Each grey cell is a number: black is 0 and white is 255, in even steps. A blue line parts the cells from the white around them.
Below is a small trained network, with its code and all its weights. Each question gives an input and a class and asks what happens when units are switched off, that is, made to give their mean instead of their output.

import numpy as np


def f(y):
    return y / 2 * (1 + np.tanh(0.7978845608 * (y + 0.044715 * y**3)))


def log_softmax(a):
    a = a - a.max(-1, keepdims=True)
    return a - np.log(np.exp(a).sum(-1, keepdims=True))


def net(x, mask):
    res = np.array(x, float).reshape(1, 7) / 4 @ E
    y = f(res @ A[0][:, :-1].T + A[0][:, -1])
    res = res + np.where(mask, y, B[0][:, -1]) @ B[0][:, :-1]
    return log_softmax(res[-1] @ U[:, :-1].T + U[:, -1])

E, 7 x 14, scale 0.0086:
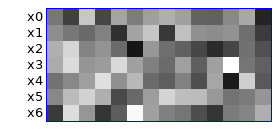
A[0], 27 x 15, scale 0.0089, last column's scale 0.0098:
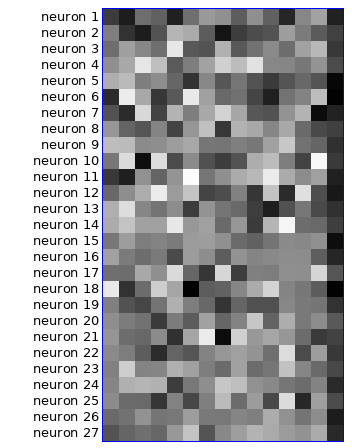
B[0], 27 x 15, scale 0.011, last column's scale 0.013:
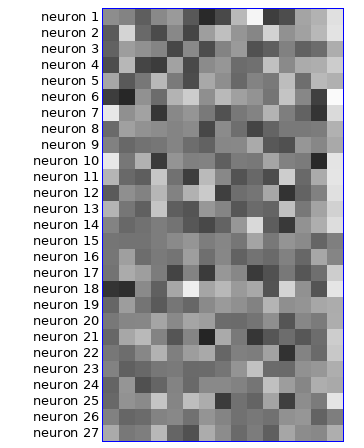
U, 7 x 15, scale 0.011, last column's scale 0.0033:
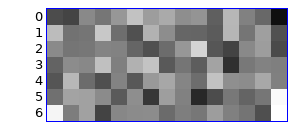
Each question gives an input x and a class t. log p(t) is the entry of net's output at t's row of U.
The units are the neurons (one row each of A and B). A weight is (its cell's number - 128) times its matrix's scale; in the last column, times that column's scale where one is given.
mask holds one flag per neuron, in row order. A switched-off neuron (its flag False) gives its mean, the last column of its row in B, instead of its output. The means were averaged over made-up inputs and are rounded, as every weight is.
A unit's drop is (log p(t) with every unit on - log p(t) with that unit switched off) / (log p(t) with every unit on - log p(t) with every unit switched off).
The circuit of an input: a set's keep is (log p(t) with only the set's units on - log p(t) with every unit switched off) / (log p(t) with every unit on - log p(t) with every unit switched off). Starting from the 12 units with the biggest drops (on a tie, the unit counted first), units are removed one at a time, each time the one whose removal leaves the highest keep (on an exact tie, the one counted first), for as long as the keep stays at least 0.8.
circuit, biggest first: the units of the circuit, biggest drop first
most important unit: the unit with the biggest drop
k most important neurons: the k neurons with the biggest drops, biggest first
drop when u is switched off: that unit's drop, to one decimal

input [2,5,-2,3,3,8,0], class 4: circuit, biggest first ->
neuron 4
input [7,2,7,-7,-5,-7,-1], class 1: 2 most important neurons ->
neuron 13; neuron 5
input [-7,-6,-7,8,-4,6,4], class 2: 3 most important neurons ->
neuron 14; neuron 9; neuron 23
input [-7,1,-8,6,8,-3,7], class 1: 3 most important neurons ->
neuron 11; neuron 27; neuron 18
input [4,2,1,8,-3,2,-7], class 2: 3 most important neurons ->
neuron 14; neuron 6; neuron 9
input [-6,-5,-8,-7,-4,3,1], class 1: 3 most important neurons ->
neuron 11; neuron 27; neuron 14
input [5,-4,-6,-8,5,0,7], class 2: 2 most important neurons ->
neuron 1; neuron 18
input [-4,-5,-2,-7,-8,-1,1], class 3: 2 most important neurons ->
neuron 25; neuron 22
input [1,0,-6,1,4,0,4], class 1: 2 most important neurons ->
neuron 11; neuron 18
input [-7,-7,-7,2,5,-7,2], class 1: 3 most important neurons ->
neuron 11; neuron 27; neuron 4
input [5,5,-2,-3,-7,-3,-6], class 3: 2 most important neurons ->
neuron 25; neuron 6
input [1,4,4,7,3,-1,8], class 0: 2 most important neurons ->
neuron 6; neuron 1
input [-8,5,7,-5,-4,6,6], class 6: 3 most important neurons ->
neuron 10; neuron 11; neuron 18
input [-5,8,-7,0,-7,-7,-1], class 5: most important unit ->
neuron 21
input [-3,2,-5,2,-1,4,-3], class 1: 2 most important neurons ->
neuron 11; neuron 2
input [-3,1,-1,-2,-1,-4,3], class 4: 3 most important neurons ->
neuron 18; neuron 2; neuron 7
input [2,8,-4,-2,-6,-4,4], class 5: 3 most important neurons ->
neuron 21; neuron 8; neuron 12
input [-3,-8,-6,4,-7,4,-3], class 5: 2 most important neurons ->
neuron 17; neuron 3
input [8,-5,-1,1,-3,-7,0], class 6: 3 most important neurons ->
neuron 7; neuron 4; neuron 24
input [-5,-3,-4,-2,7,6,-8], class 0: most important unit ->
neuron 18
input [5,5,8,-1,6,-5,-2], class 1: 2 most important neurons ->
neuron 13; neuron 5
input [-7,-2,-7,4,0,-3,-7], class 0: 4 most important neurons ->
neuron 18; neuron 7; neuron 13; neuron 5
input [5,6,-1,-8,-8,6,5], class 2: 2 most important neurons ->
neuron 1; neuron 12
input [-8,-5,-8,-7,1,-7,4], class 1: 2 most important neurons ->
neuron 11; neuron 27
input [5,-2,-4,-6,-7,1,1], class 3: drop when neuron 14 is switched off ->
0.3
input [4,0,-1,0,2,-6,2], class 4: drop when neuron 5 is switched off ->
0.0
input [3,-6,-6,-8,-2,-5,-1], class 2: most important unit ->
neuron 1
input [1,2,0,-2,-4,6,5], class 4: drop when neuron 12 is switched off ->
0.1
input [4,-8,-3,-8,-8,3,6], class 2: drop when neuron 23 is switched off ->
-0.1
